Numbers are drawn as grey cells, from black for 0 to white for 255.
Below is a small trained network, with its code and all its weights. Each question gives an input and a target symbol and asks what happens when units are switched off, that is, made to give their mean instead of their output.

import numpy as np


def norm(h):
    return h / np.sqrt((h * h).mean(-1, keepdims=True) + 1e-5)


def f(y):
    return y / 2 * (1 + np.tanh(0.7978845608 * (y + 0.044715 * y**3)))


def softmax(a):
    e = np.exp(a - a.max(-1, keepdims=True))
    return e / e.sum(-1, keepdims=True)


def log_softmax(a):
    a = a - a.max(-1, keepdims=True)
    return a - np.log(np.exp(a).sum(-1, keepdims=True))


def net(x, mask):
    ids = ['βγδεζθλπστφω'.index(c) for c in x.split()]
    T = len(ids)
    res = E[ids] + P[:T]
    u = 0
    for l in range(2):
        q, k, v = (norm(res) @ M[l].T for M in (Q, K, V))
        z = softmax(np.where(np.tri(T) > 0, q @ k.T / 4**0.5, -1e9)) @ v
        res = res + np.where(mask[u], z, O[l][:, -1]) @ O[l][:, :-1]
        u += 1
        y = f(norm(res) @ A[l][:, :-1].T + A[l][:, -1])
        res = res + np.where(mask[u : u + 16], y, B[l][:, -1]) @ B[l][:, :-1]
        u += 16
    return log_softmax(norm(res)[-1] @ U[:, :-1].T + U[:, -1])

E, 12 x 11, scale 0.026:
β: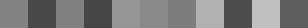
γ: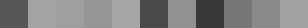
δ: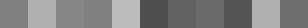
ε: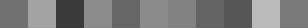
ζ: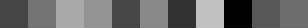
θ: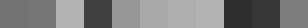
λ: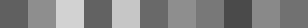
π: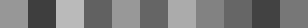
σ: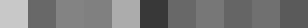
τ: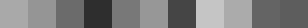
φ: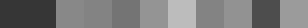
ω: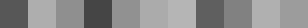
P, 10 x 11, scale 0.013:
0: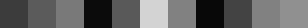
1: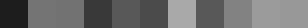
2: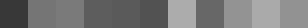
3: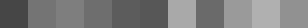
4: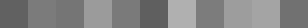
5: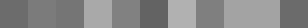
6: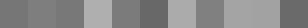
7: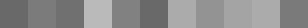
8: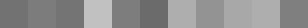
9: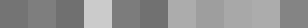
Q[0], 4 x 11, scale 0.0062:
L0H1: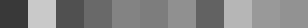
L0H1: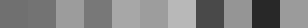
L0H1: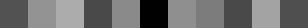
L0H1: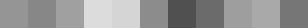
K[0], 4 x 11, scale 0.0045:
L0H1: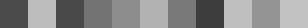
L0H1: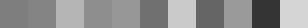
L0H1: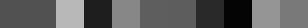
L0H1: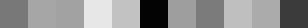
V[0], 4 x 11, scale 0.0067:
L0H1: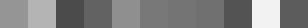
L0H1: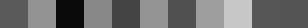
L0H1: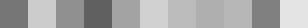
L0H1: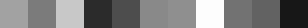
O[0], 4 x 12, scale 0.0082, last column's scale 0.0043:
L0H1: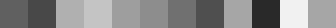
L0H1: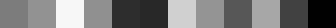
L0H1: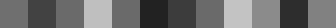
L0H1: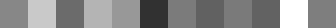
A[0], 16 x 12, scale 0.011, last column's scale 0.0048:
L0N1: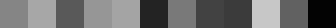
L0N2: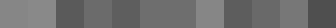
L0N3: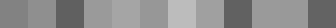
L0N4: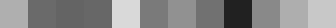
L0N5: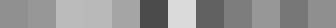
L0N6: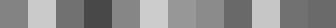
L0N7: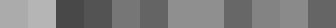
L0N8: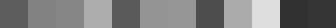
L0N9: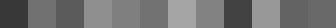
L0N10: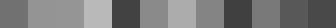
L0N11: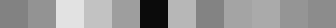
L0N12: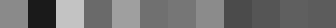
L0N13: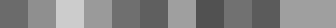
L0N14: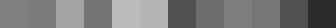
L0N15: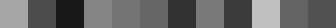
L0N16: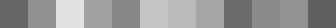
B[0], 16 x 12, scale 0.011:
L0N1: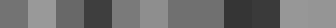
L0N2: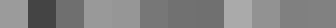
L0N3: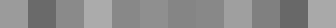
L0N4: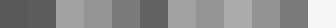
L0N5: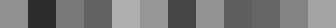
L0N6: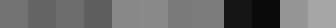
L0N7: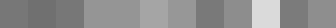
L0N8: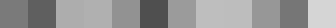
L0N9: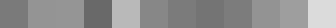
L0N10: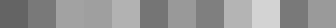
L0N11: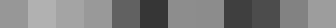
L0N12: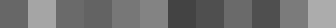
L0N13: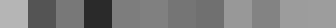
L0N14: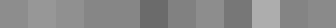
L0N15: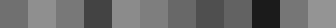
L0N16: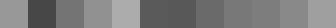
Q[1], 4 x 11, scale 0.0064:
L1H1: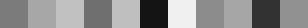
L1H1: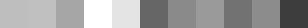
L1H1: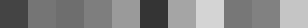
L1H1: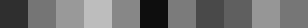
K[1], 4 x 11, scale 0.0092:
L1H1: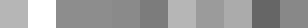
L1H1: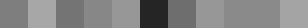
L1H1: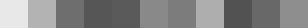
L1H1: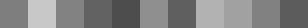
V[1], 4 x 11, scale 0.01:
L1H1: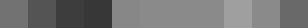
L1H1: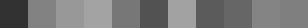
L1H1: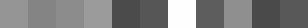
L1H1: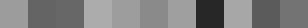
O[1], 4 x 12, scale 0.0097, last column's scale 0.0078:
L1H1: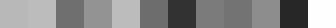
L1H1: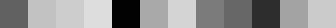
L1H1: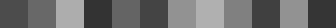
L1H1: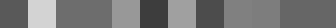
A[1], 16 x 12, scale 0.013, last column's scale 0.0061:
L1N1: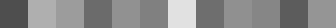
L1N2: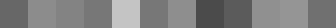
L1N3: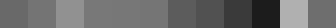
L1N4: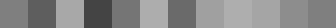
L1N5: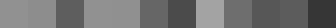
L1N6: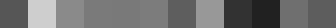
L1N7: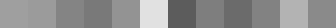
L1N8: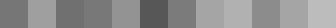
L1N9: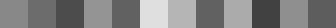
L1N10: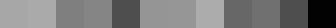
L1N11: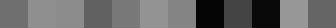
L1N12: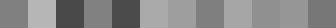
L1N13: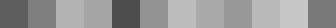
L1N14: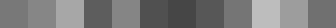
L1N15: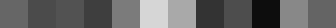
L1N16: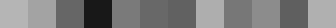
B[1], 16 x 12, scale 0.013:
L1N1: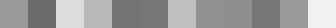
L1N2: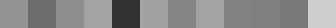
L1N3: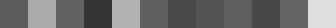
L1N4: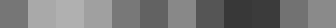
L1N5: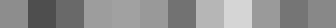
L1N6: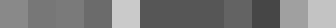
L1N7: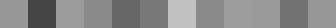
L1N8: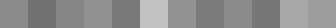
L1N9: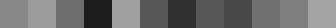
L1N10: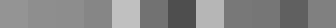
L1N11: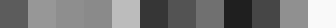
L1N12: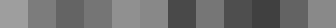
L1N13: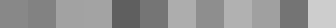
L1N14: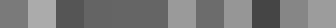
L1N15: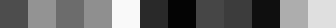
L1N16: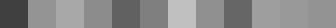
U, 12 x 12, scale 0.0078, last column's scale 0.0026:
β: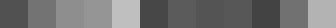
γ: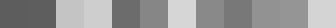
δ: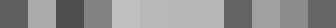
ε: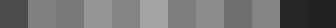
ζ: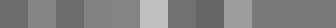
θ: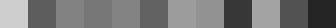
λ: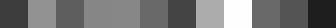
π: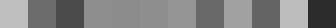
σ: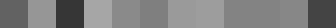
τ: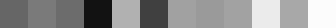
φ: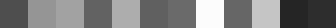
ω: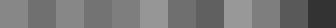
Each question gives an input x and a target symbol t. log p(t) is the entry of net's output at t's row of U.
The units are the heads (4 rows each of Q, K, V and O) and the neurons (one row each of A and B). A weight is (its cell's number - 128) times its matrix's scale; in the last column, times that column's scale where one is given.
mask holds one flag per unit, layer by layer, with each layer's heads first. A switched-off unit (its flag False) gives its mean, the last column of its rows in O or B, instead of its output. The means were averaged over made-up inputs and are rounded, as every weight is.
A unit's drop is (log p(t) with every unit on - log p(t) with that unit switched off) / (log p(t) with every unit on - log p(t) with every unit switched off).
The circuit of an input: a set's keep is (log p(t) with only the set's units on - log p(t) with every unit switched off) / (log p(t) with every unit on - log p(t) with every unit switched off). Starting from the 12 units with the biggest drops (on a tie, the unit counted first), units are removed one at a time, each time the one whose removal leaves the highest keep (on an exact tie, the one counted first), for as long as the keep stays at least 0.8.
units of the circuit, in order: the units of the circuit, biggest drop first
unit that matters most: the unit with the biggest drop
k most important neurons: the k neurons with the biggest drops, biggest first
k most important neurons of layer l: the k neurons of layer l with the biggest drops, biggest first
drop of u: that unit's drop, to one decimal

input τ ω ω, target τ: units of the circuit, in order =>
[L1H1; L1N15; L1N11]
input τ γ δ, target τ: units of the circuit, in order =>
[L1H1; L0N4; L1N15; L1N11]
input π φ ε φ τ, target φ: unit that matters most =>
L1N10
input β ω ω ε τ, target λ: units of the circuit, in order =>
[L1N11; L1N5]
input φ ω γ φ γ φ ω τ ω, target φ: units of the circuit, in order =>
[L0N8; L1H1; L0H1; L1N15]
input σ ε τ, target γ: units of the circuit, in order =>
[L1N15; L1N16]
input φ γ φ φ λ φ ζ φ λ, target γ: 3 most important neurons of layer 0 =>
[L0N4; L0N14; L0N15]
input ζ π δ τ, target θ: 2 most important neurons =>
[L0N4; L0N8]
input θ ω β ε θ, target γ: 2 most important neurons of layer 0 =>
[L0N6; L0N4]
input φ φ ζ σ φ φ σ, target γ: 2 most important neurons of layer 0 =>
[L0N4; L0N7]
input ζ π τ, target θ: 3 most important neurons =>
[L0N7; L0N4; L0N8]
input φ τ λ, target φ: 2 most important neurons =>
[L0N4; L1N15]
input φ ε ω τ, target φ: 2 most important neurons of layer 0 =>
[L0N4; L0N9]
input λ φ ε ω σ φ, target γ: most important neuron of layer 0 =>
[L0N6]
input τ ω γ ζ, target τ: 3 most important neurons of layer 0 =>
[L0N13; L0N4; L0N10]
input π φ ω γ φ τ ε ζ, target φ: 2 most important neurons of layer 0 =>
[L0N10; L0N9]
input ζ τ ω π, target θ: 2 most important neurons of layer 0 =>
[L0N4; L0N7]
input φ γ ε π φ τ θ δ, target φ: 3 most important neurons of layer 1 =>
[L1N15; L1N16; L1N6]
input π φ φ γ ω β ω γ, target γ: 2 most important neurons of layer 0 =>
[L0N8; L0N6]
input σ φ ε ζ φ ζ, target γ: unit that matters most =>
L0H1
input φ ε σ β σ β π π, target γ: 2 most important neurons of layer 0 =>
[L0N4; L0N6]
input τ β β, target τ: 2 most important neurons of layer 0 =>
[L0N4; L0N2]
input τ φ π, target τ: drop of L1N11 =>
0.2
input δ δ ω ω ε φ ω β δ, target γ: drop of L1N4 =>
0.0
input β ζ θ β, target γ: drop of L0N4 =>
0.1
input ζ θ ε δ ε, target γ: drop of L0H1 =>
1.3
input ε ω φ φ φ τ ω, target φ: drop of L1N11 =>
0.1
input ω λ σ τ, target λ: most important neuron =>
[L1N1]
